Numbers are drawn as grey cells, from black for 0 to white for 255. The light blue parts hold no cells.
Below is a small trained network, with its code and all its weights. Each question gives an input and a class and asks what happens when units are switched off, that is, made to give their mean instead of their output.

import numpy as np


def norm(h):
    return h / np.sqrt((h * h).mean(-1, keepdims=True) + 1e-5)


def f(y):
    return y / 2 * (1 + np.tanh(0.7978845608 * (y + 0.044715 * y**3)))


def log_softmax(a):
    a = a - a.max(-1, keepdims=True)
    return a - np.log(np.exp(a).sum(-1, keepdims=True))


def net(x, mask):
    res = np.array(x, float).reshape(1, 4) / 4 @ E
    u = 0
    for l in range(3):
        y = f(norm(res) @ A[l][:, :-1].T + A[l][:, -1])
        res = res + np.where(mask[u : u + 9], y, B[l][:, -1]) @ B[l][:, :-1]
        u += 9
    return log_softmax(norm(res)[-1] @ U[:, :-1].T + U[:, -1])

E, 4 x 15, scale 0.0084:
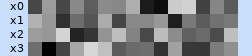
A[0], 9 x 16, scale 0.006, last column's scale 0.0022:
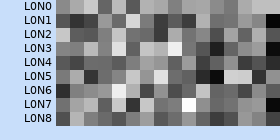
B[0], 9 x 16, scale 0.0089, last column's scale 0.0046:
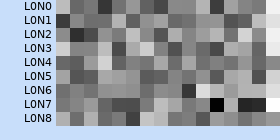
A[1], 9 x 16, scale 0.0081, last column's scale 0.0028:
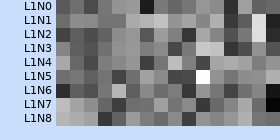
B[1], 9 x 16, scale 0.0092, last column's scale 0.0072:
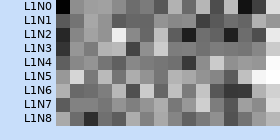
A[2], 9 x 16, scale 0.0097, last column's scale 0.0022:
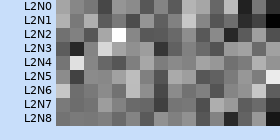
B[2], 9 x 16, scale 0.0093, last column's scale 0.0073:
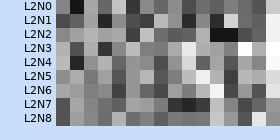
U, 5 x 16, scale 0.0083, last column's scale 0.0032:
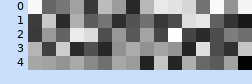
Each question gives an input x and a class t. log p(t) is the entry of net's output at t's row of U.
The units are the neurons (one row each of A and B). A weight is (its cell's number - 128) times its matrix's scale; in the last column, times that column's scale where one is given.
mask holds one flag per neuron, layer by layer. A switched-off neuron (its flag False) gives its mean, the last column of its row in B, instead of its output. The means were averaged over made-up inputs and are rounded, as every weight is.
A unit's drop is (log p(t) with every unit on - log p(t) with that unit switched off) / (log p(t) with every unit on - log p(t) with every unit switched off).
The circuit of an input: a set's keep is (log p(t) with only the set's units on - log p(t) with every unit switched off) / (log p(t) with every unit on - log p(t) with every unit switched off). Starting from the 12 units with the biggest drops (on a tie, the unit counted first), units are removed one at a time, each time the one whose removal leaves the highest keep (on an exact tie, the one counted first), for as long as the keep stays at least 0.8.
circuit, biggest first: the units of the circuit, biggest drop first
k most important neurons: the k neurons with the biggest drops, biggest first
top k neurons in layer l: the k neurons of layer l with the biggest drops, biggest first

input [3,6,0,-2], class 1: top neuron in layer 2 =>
L2N3
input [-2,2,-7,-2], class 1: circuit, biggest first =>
L1N4; L1N5; L1N6
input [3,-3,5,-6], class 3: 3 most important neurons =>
L0N7; L0N6; L0N2
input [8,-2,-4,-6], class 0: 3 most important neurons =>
L0N1; L2N4; L1N2
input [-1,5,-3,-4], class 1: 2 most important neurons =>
L0N5; L1N5
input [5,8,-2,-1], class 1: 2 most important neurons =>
L0N5; L0N6
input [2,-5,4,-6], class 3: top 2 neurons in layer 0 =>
L0N7; L0N6
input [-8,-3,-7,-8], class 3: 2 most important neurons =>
L0N7; L1N5
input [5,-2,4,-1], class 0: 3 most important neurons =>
L1N5; L0N1; L2N4
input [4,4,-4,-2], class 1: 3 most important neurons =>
L0N5; L0N6; L0N1
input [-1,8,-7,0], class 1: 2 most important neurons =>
L1N4; L2N7
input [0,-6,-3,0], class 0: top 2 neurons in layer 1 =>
L1N5; L1N0
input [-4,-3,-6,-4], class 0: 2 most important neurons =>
L1N0; L2N1
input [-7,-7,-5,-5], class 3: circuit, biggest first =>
L0N7
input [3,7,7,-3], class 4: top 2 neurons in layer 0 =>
L0N7; L0N6
